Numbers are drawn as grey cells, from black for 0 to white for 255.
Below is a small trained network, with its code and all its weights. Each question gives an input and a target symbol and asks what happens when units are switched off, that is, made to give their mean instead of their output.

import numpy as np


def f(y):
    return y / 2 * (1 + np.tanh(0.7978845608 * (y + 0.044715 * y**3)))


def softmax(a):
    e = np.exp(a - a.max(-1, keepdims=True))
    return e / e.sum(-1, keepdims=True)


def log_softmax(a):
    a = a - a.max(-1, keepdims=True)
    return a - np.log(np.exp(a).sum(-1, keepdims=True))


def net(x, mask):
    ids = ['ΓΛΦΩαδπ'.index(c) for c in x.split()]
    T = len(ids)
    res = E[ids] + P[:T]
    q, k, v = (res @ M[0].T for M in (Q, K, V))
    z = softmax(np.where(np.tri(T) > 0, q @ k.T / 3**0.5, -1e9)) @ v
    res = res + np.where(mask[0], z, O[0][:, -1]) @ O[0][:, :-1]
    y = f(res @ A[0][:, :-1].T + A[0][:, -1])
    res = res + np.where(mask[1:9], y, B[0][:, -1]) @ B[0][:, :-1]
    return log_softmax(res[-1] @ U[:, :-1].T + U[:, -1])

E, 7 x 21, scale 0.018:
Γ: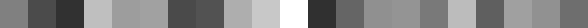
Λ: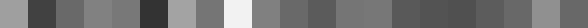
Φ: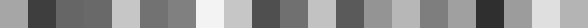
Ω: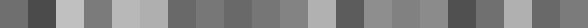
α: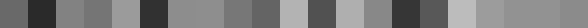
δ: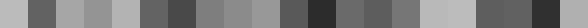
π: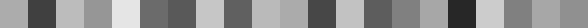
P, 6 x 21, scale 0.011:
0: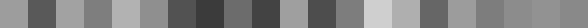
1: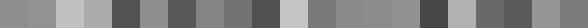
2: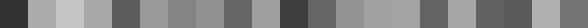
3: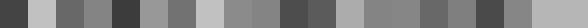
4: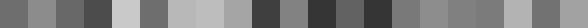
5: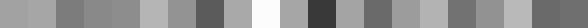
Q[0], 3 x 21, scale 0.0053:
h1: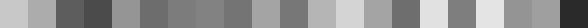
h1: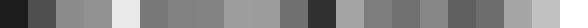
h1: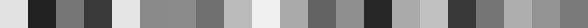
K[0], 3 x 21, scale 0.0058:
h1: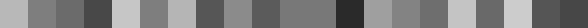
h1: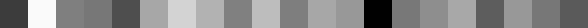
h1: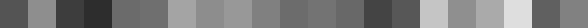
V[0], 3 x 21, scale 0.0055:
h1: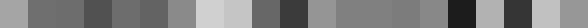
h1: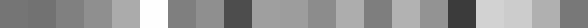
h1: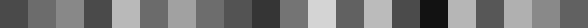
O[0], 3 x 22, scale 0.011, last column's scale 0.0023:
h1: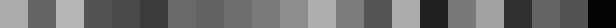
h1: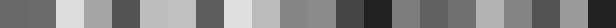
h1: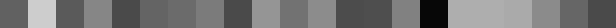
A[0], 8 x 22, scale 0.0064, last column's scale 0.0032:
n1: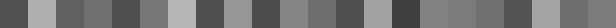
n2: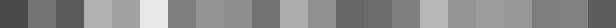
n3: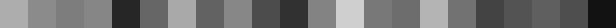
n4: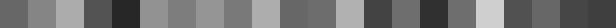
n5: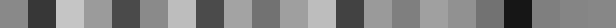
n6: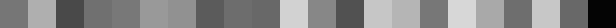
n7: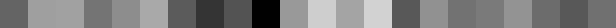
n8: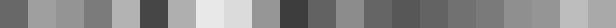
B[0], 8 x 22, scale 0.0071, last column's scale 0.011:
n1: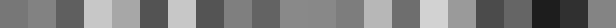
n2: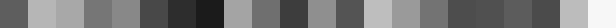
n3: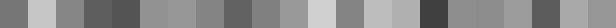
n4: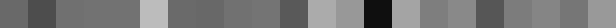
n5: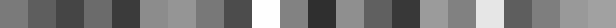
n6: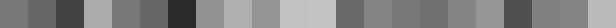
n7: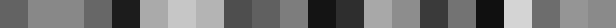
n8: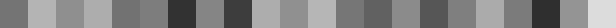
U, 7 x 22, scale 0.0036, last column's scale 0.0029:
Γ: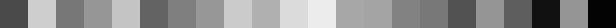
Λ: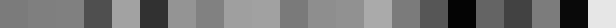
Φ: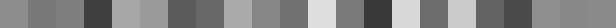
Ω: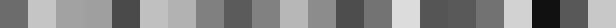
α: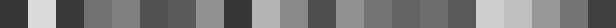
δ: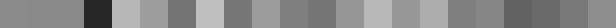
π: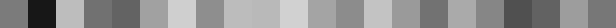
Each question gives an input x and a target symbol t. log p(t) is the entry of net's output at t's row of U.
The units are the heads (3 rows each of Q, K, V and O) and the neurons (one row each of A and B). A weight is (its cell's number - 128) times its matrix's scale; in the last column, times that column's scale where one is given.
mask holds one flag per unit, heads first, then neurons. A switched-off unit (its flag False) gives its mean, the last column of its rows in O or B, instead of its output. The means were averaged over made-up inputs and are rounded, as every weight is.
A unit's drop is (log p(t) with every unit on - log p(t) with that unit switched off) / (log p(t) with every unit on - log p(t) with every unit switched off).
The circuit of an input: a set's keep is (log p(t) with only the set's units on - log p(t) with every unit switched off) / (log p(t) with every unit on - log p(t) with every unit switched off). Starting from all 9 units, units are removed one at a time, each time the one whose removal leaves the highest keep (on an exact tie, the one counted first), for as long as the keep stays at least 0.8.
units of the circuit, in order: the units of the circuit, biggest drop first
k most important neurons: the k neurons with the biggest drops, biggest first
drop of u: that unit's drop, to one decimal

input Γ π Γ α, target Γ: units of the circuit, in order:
[h1, n8]
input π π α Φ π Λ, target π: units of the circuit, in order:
[h1, n5, n2]
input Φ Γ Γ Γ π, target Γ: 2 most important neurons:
[n8, n2]
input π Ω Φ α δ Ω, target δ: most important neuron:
[n8]
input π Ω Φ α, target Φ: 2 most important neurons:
[n4, n5]
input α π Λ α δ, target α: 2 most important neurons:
[n2, n8]
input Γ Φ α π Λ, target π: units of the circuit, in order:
[h1, n5]
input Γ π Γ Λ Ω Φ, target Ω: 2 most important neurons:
[n8, n6]
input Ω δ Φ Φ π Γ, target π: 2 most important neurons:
[n5, n8]
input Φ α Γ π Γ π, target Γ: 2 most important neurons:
[n2, n8]
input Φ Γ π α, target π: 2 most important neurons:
[n5, n2]
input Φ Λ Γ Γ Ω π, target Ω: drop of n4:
0.1
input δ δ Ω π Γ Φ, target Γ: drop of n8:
0.5
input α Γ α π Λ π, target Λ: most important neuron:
[n8]
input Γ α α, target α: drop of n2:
0.1
